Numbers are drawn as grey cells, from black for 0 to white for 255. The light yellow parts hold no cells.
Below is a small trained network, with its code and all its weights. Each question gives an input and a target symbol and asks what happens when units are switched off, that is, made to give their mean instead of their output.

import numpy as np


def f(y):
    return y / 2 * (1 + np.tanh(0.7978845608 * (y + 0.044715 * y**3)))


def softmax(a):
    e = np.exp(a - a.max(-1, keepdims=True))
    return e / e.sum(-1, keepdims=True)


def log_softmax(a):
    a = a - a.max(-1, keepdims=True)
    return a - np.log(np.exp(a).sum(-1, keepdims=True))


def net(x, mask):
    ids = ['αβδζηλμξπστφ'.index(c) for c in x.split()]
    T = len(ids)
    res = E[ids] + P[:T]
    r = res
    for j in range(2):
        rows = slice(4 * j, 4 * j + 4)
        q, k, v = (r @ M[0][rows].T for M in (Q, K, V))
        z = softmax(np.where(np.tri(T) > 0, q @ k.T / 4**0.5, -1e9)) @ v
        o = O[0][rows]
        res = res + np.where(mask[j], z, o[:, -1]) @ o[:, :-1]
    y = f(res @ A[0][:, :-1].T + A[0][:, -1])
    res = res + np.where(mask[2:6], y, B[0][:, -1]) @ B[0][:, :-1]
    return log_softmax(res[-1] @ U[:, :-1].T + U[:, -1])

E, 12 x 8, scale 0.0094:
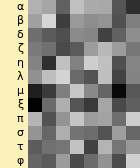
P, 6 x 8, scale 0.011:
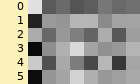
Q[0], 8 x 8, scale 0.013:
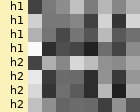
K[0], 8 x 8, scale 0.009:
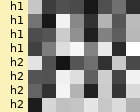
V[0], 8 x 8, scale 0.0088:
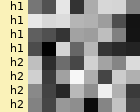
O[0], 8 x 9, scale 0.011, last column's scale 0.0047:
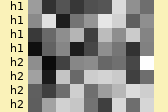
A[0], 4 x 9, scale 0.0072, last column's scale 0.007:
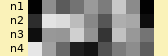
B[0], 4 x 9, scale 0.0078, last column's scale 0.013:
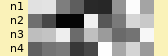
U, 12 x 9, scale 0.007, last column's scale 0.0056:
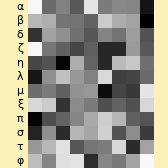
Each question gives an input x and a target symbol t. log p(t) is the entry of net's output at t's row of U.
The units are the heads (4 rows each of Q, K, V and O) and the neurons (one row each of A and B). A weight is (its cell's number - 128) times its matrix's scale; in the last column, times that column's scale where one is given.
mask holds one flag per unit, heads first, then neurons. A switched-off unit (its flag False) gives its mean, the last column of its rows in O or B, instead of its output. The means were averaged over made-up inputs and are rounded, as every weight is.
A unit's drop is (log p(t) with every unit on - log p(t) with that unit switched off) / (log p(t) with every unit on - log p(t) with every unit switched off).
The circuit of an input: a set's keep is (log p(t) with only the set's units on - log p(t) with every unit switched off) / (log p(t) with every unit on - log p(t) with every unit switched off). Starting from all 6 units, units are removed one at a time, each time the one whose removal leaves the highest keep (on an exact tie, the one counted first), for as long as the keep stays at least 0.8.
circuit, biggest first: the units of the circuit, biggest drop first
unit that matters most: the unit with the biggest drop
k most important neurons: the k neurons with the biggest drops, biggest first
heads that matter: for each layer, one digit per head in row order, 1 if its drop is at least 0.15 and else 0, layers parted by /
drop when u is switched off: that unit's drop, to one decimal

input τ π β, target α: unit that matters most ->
h2
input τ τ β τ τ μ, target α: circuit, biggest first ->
[n2, n3, h2]
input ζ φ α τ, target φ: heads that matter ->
01
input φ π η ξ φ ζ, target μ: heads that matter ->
11
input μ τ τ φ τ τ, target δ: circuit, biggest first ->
[n1, h1]
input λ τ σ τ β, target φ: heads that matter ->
10
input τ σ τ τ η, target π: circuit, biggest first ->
[h1, n1]
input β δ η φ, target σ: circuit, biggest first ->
[h1, h2]
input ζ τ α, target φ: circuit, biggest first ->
[h1, n2]
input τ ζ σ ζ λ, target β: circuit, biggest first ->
[n4, h1]
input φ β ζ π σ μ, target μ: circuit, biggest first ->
[h2, h1]
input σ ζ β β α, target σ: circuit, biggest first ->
[h1, n3]
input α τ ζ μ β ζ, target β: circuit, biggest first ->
[n1, h1]
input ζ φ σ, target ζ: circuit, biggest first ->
[h1]
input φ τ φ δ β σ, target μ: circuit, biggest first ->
[h2, h1]
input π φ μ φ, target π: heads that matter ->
01
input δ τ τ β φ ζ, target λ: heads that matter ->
11
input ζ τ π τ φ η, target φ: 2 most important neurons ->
[n2, n3]
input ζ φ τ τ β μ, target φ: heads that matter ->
01
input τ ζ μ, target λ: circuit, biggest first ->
[h1]
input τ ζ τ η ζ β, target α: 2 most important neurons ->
[n2, n3]
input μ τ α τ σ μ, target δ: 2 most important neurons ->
[n1, n2]
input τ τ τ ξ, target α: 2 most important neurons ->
[n2, n3]
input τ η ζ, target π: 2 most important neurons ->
[n1, n3]
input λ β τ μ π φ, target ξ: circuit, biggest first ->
[h1, h2]
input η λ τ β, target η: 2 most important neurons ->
[n1, n3]
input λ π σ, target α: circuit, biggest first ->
[h2]
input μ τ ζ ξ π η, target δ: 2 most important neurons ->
[n1, n2]
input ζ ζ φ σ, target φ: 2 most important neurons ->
[n3, n2]
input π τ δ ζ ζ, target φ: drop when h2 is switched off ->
0.1
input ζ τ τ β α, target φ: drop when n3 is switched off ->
0.0
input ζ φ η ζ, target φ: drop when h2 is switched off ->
0.2
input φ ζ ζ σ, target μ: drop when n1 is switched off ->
0.1
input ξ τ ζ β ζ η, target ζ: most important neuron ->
[n2]
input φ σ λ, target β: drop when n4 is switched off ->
1.1
